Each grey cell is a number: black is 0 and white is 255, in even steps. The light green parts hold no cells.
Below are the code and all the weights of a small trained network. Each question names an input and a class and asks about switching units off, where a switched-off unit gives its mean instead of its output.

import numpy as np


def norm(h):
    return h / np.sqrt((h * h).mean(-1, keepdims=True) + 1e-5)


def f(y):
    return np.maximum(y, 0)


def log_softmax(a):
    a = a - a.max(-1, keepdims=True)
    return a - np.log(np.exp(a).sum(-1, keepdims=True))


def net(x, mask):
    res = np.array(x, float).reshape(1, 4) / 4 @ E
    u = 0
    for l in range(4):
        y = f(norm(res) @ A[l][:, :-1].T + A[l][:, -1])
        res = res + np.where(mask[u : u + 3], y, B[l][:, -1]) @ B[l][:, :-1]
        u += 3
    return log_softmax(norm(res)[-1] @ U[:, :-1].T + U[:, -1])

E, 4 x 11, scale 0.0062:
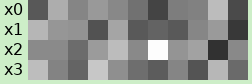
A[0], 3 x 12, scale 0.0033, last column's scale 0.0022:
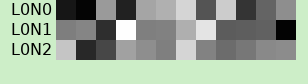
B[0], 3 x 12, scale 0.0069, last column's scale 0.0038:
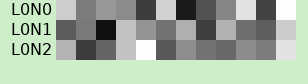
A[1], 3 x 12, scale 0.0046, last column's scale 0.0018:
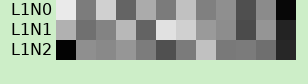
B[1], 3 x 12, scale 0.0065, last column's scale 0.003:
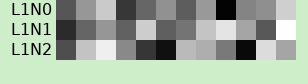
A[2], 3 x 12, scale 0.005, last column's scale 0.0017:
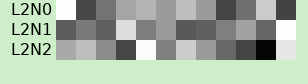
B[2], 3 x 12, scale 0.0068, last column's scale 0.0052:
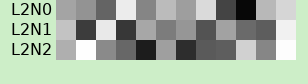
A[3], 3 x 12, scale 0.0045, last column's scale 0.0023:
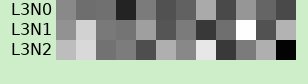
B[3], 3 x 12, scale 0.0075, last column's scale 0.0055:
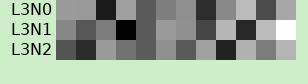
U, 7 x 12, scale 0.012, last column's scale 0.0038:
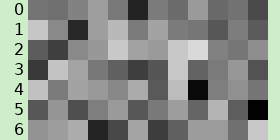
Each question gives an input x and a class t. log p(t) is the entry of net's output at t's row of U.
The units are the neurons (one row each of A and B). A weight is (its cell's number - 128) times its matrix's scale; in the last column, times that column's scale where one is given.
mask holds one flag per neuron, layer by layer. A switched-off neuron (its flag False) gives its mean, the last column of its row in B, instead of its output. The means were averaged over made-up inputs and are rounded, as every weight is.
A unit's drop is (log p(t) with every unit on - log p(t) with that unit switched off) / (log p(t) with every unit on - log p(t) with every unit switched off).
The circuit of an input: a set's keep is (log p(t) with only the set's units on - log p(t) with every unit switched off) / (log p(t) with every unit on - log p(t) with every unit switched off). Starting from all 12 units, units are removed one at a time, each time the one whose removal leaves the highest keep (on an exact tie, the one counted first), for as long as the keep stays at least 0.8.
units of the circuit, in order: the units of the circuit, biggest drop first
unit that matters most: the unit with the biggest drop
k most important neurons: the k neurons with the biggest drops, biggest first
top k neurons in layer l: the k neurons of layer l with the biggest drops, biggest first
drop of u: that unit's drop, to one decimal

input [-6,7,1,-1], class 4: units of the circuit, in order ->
(L1N1; L2N0)
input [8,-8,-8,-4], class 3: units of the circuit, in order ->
(L1N2; L0N0)
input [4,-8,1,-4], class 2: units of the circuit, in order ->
(L2N2)
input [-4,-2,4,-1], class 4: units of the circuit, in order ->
(L1N0; L3N1)
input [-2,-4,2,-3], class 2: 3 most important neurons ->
(L2N2; L1N1; L3N1)
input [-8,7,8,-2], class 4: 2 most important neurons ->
(L2N0; L0N2)
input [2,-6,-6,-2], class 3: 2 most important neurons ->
(L0N0; L1N2)
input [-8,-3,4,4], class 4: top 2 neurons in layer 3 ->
(L3N2; L3N1)
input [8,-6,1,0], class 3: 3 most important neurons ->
(L1N2; L0N0; L0N2)
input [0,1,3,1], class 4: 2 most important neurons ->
(L0N2; L2N0)
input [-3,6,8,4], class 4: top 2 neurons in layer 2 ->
(L2N0; L2N2)
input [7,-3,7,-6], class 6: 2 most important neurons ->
(L0N0; L2N0)
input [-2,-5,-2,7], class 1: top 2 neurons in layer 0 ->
(L0N1; L0N0)
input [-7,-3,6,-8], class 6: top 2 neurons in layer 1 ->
(L1N1; L1N0)
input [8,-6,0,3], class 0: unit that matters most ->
L0N0
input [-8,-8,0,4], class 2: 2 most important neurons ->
(L1N1; L2N2)
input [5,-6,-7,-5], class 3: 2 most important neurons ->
(L1N2; L0N0)
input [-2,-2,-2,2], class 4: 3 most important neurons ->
(L2N0; L1N1; L0N1)
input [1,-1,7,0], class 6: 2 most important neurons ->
(L2N2; L1N1)
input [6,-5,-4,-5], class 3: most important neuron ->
(L1N2)
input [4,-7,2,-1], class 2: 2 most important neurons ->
(L2N2; L0N1)
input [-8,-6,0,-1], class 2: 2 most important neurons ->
(L1N1; L2N2)
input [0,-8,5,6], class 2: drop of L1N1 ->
0.5
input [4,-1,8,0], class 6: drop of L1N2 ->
0.0
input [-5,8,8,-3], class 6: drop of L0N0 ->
0.1
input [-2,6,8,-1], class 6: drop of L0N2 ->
-0.1
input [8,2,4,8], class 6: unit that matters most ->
L3N1
